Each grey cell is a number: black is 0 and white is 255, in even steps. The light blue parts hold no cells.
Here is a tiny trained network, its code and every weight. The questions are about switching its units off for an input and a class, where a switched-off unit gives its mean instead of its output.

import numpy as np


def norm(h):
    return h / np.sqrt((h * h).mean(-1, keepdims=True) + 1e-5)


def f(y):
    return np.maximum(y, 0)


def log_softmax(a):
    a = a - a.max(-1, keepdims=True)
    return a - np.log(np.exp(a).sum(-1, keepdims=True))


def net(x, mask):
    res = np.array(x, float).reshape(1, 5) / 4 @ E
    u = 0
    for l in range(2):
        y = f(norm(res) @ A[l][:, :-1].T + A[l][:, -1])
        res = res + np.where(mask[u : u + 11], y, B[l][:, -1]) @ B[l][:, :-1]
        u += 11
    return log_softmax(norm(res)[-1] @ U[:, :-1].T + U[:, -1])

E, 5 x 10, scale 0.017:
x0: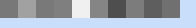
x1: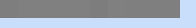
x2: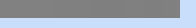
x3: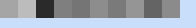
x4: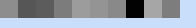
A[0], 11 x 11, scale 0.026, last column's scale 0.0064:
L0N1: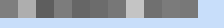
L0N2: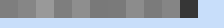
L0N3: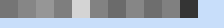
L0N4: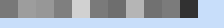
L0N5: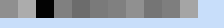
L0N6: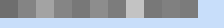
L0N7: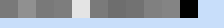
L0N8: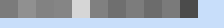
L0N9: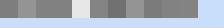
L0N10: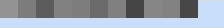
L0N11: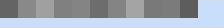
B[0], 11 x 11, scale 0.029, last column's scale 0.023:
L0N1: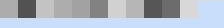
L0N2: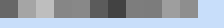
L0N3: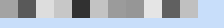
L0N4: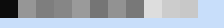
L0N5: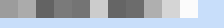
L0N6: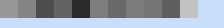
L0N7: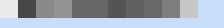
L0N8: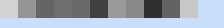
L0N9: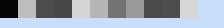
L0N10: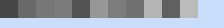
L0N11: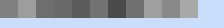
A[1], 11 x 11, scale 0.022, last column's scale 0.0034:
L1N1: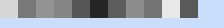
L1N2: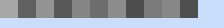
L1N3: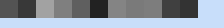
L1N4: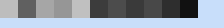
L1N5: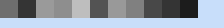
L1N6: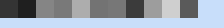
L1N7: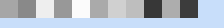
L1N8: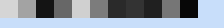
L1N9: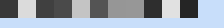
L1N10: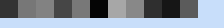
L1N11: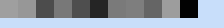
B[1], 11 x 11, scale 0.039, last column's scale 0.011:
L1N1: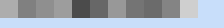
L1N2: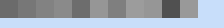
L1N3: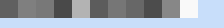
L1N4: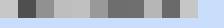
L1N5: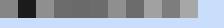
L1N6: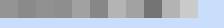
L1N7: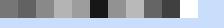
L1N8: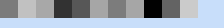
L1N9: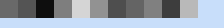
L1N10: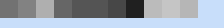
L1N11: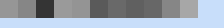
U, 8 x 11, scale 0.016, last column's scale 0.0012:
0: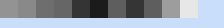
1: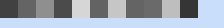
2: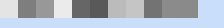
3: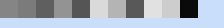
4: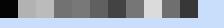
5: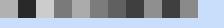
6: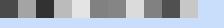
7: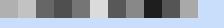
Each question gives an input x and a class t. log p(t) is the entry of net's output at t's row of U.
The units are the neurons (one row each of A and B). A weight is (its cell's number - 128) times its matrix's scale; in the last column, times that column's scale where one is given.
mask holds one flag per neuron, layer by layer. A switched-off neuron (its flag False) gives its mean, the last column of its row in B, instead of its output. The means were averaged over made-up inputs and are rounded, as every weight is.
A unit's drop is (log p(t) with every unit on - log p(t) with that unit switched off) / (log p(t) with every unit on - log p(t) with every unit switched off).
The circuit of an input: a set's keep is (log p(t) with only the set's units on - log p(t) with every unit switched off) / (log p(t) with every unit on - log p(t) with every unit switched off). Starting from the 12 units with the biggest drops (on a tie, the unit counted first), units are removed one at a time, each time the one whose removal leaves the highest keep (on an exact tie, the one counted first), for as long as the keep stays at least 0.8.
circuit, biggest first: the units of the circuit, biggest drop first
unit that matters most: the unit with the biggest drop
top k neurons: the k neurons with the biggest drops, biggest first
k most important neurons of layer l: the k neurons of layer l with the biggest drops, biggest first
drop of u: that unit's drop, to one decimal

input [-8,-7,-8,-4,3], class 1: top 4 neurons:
[L0N5; L0N8; L0N7; L0N6]
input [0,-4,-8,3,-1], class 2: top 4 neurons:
[L0N1; L0N9; L1N7; L0N5]
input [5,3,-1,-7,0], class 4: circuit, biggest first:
[L0N9; L0N3]
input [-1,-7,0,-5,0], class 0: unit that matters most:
L0N4
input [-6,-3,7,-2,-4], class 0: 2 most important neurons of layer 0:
[L0N5; L0N3]
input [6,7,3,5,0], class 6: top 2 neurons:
[L0N9; L0N4]
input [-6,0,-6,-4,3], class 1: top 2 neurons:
[L0N5; L0N8]
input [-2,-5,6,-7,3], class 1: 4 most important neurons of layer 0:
[L0N7; L0N8; L0N5; L0N1]
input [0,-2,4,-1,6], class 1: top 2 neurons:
[L0N5; L0N10]
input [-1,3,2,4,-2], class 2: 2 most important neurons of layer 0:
[L0N1; L0N9]
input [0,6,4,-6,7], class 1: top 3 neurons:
[L0N5; L0N8; L0N1]
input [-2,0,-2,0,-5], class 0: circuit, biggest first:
[L0N5; L1N10]
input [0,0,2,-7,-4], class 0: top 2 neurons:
[L0N9; L0N6]
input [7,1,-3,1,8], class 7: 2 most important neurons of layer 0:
[L0N1; L0N9]
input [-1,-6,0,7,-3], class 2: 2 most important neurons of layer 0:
[L0N1; L0N9]
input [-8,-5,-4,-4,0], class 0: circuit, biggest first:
[L0N3]
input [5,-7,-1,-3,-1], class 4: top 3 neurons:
[L0N4; L0N9; L0N3]
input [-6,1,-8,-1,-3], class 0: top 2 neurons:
[L0N3; L0N5]
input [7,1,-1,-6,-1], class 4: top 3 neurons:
[L0N4; L0N9; L0N3]
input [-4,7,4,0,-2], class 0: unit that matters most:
L0N3
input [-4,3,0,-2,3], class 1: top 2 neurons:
[L0N5; L0N8]
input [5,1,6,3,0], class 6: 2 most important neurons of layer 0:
[L0N9; L0N4]
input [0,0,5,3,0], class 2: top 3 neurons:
[L0N1; L0N9; L1N7]
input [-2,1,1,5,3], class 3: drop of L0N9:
0.0
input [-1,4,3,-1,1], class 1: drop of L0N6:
0.4
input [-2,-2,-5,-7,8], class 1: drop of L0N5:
0.7
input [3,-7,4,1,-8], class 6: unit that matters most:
L0N4
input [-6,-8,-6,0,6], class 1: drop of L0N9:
0.3
